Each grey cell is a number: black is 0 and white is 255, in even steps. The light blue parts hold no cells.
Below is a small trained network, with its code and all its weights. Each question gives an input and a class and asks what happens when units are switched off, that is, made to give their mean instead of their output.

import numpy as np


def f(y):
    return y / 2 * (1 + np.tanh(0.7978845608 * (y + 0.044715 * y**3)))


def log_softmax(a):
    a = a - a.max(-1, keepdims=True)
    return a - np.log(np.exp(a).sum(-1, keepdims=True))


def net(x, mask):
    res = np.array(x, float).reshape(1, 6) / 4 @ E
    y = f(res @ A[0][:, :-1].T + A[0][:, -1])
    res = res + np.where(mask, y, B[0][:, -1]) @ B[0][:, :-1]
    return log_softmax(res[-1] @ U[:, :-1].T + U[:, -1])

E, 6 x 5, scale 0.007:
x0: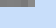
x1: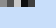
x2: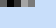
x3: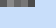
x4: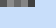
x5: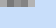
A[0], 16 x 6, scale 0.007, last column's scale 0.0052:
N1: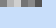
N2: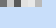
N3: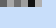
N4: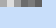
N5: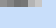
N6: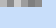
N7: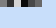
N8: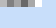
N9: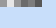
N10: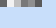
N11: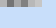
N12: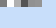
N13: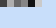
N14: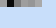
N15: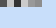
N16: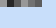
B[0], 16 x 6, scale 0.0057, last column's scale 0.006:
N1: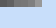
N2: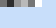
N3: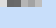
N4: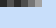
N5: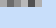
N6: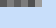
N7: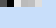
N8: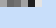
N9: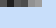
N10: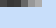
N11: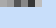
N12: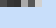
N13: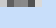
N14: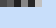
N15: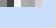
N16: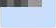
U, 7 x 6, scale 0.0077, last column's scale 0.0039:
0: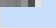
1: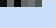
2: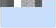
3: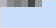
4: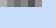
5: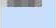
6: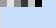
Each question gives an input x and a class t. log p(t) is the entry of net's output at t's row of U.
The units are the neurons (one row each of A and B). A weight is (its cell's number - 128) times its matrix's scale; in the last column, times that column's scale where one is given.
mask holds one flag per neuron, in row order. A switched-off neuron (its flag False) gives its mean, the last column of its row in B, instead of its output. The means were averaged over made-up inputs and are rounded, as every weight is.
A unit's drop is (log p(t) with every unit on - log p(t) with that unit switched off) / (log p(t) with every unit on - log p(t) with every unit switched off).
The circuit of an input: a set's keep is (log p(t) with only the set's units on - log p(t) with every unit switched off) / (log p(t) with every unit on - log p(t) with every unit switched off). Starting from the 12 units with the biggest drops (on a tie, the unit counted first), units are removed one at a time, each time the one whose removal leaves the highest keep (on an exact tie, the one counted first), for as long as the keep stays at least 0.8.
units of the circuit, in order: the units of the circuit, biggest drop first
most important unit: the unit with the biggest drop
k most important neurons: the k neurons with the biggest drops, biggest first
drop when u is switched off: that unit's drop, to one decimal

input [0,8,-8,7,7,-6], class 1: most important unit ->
N12
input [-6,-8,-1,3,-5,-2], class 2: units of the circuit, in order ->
(N15 N2)
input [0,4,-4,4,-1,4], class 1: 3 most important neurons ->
(N15 N12 N4)
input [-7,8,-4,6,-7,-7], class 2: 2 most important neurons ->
(N7 N14)
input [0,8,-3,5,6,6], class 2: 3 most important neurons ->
(N7 N14 N11)
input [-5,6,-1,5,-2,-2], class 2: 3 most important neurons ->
(N7 N14 N11)
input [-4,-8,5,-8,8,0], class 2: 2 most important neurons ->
(N15 N2)
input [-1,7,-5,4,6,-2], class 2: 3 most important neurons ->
(N7 N14 N11)
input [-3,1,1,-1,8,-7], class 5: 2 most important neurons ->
(N3 N13)
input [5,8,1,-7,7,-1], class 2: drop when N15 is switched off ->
-0.1
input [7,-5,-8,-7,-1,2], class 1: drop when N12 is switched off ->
0.2
